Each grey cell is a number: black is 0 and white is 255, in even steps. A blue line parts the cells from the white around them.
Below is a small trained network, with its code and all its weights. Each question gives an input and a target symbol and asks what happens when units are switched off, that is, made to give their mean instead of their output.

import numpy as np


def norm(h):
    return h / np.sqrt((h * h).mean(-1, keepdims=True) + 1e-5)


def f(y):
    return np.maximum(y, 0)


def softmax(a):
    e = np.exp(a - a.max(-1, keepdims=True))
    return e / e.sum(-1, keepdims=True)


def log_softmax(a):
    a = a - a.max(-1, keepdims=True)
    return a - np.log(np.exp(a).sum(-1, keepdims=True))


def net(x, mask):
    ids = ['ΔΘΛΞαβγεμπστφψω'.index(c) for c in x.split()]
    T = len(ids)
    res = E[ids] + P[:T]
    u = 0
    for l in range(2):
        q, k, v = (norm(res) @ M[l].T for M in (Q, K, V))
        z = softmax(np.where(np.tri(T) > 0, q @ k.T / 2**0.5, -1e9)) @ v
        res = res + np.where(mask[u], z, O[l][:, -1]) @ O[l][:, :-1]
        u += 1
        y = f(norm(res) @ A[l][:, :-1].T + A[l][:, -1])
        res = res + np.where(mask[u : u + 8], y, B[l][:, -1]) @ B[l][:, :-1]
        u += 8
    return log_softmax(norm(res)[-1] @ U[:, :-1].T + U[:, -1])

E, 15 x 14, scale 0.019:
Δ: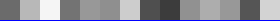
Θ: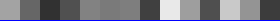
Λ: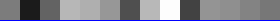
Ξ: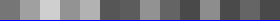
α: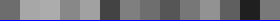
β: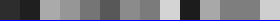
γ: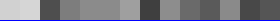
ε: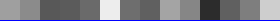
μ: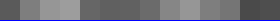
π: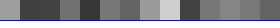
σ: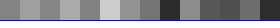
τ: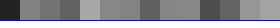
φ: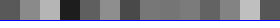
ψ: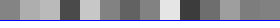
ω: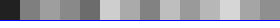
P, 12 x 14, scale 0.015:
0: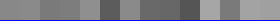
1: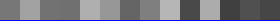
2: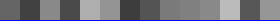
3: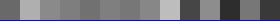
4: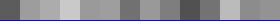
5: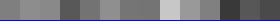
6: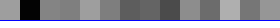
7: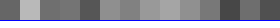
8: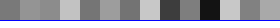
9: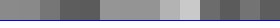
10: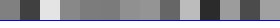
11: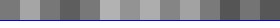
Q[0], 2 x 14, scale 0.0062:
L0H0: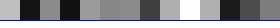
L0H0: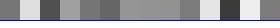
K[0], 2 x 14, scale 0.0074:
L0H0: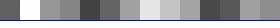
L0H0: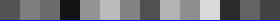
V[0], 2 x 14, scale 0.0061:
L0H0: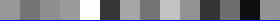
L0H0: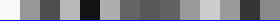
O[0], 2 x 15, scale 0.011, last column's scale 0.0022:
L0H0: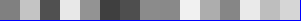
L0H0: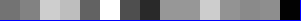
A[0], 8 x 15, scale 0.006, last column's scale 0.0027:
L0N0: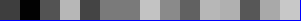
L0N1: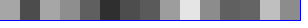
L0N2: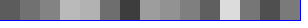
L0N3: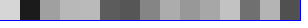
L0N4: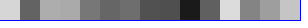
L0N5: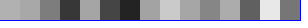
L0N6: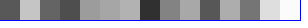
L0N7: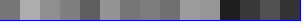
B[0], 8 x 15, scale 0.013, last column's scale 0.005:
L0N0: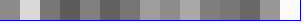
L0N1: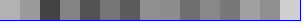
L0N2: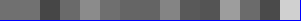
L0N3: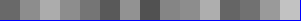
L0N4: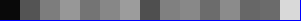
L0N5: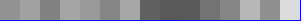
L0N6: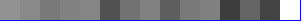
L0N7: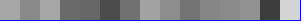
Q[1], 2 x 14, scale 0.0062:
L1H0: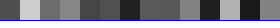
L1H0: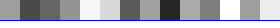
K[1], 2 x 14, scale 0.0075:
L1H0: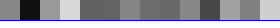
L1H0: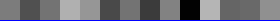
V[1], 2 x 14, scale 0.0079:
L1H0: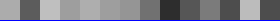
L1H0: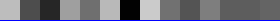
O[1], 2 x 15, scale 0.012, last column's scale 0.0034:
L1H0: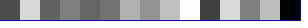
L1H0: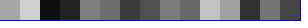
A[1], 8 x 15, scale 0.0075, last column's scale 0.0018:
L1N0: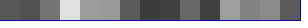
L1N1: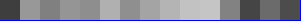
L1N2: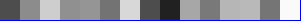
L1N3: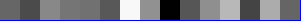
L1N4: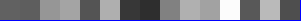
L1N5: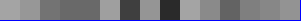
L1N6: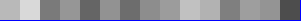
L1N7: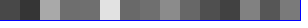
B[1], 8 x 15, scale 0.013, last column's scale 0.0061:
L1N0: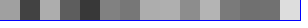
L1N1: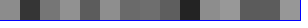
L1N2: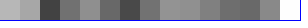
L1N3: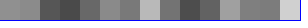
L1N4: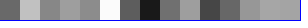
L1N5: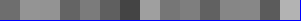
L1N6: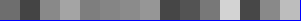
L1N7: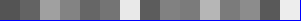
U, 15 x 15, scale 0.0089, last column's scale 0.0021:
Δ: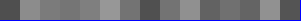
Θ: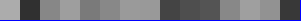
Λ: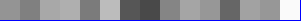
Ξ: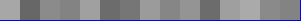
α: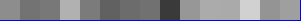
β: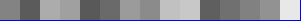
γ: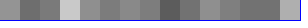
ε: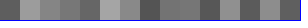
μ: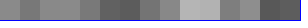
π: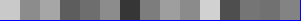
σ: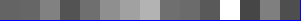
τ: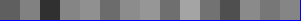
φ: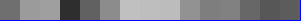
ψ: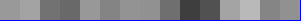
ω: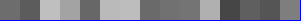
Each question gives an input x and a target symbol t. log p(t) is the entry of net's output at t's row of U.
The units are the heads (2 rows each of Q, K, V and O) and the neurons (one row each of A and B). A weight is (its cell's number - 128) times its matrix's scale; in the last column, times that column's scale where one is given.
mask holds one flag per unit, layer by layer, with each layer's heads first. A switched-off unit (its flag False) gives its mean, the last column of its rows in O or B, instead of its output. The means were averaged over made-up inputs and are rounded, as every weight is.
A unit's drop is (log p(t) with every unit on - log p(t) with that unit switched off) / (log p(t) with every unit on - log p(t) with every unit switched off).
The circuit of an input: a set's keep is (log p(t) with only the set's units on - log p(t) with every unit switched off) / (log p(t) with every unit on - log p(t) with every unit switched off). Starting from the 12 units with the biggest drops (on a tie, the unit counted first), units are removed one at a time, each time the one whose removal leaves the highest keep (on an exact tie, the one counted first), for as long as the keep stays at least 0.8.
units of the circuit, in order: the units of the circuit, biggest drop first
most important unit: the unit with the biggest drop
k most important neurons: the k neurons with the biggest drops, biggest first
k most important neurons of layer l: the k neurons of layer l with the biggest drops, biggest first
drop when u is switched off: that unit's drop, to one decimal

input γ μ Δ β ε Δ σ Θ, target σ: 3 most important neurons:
(L1N6; L0N6; L1N2)
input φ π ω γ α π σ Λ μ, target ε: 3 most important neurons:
(L1N4; L0N0; L0N2)
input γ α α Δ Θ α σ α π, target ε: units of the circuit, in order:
(L1N4; L0H0; L0N4)
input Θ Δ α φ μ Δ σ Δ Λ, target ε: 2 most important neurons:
(L0N0; L1N4)
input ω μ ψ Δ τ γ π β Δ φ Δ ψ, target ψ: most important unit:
L0N5
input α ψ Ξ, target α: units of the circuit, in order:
(L0H0; L0N5)
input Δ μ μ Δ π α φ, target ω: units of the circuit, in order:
(L0H0; L1N7)
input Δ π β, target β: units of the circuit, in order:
(L1H0; L0N0)
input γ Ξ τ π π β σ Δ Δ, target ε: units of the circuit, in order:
(L1N4; L0H0; L1N3; L0N4)
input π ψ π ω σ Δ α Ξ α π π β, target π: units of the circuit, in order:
(L0N0; L1H0)
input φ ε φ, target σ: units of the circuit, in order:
(L0H0; L1H0)
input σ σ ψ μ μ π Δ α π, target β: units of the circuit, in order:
(L0N0; L1H0)
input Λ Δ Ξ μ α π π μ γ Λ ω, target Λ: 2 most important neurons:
(L1N4; L0N3)
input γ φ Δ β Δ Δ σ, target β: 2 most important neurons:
(L1N0; L0N0)
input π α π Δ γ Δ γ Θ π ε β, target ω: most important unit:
L0N6
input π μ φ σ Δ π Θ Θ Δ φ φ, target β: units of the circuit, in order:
(L1H0; L1N2)
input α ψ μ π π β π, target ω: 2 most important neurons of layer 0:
(L0N4; L0N3)
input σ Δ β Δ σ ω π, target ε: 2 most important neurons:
(L0N3; L0N0)
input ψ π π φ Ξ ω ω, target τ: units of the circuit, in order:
(L0H0; L0N0; L1N0)
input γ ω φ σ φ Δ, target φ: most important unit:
L0H0
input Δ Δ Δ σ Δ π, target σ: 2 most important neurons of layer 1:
(L1N6; L1N2)
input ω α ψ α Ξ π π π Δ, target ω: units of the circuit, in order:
(L0H0; L1N0)
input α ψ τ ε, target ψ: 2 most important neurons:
(L0N5; L1N6)
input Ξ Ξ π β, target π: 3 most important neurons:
(L0N0; L0N4; L1N7)
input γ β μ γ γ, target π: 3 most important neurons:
(L1N0; L1N7; L1N6)
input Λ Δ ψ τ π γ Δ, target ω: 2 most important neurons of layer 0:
(L0N4; L0N3)
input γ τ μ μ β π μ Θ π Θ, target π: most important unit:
L1H0
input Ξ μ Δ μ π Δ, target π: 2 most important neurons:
(L0N6; L0N2)
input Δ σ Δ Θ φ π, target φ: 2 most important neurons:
(L0N1; L1N2)
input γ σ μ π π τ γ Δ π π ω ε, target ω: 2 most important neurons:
(L1N7; L0N0)
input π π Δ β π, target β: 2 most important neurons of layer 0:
(L0N2; L0N0)
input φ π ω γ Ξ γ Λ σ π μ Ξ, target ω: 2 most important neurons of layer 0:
(L0N4; L0N0)
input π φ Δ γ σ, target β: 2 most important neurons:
(L0N0; L1N0)
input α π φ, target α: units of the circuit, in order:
(L0H0)
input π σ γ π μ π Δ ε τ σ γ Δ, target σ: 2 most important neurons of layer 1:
(L1N6; L1N1)
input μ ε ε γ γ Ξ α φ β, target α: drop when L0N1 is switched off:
0.2
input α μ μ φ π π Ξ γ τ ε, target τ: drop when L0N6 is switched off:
0.2
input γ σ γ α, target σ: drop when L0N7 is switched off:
0.1
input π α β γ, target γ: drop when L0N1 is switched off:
0.2
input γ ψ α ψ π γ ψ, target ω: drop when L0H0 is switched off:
0.3
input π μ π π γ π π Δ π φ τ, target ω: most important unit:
L0H0
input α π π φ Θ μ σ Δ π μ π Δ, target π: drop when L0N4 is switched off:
0.1
